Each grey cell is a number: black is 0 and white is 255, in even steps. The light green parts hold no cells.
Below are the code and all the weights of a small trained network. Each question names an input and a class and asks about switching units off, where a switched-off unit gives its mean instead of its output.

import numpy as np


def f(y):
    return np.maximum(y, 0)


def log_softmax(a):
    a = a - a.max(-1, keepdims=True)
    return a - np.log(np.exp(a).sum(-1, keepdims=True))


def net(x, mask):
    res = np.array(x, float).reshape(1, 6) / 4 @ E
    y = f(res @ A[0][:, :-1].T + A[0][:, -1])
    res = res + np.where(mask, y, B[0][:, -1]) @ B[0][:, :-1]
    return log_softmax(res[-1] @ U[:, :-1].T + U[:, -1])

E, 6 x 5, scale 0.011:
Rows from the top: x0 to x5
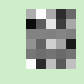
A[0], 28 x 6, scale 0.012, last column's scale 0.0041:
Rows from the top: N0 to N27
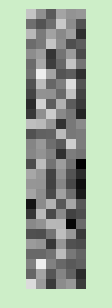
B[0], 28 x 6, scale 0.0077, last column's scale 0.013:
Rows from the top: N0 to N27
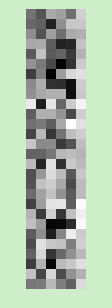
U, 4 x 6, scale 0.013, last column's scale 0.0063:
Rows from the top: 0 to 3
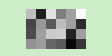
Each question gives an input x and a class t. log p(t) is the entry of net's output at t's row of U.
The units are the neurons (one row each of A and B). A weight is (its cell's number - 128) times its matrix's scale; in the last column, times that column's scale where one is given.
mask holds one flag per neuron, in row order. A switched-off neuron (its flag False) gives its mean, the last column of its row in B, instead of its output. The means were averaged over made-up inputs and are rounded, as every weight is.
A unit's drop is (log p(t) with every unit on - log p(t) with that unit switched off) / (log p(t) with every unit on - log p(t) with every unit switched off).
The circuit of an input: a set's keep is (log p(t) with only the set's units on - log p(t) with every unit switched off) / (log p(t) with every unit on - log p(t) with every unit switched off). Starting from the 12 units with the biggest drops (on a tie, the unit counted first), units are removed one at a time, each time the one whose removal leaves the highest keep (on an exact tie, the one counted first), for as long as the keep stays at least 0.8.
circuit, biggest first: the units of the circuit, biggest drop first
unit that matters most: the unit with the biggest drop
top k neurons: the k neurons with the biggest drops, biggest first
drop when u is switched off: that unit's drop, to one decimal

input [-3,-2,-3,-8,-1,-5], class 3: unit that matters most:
N7
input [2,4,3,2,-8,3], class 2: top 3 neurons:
(N9, N20, N15)
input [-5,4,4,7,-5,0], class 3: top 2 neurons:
(N3, N21)
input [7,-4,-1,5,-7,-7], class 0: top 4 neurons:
(N9, N20, N15, N26)
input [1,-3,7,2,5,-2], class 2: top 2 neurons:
(N5, N7)
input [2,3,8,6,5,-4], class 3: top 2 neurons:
(N21, N3)
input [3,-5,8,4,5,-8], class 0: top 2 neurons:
(N9, N20)
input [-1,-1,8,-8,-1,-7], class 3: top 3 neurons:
(N7, N5, N4)
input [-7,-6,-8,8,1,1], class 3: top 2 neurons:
(N21, N11)
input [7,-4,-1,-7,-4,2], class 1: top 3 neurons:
(N11, N25, N21)
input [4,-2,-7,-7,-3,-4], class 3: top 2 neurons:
(N7, N5)
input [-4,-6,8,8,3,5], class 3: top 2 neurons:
(N21, N19)
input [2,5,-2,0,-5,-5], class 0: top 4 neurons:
(N9, N15, N20, N23)
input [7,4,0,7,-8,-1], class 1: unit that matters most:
N6
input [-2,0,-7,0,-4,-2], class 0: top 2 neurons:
(N25, N6)
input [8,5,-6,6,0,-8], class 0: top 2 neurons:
(N9, N20)
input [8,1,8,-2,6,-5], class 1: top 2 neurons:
(N25, N6)
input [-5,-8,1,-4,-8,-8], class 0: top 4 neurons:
(N9, N20, N15, N26)
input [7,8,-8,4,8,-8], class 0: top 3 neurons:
(N9, N20, N15)
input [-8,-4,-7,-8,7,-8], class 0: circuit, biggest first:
(N9)
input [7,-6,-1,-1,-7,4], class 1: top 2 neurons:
(N11, N25)
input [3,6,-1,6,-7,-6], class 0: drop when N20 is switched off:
0.5
